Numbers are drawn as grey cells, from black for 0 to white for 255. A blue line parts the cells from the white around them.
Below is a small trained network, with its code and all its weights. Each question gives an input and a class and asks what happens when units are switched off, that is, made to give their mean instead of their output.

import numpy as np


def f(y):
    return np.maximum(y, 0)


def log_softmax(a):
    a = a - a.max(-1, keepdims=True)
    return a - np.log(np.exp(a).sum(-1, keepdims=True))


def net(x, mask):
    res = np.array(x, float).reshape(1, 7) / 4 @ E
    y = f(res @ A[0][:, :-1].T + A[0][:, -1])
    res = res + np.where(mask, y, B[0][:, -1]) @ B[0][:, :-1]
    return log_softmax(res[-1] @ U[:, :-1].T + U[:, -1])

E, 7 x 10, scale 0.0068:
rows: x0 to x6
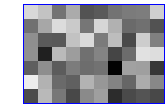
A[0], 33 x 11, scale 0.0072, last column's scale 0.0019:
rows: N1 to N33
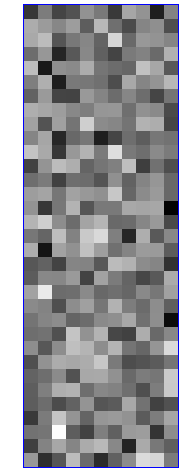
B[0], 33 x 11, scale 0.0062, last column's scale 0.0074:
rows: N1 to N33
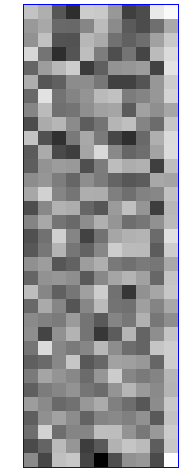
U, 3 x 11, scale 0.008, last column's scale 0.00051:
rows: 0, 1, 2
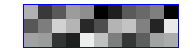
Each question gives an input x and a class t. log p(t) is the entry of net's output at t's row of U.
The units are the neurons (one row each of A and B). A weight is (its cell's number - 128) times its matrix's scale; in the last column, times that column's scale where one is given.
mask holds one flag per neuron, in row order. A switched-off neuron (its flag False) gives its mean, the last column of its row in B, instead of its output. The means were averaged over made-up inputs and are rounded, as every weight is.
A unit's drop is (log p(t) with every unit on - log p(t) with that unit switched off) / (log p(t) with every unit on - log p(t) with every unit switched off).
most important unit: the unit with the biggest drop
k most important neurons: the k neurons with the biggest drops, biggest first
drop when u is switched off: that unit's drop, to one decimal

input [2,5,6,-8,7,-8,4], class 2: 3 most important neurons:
N1; N33; N5
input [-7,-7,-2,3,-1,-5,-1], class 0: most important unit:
N33
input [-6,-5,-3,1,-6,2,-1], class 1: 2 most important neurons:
N1; N4
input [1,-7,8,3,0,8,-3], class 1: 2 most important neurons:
N5; N33
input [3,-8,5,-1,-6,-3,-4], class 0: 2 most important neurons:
N33; N1
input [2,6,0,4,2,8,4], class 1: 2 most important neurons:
N1; N17
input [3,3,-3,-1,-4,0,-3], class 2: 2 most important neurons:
N33; N5
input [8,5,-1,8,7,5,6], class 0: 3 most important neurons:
N24; N1; N11
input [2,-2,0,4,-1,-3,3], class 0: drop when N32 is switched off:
0.2
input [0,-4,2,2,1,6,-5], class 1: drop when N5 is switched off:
0.1
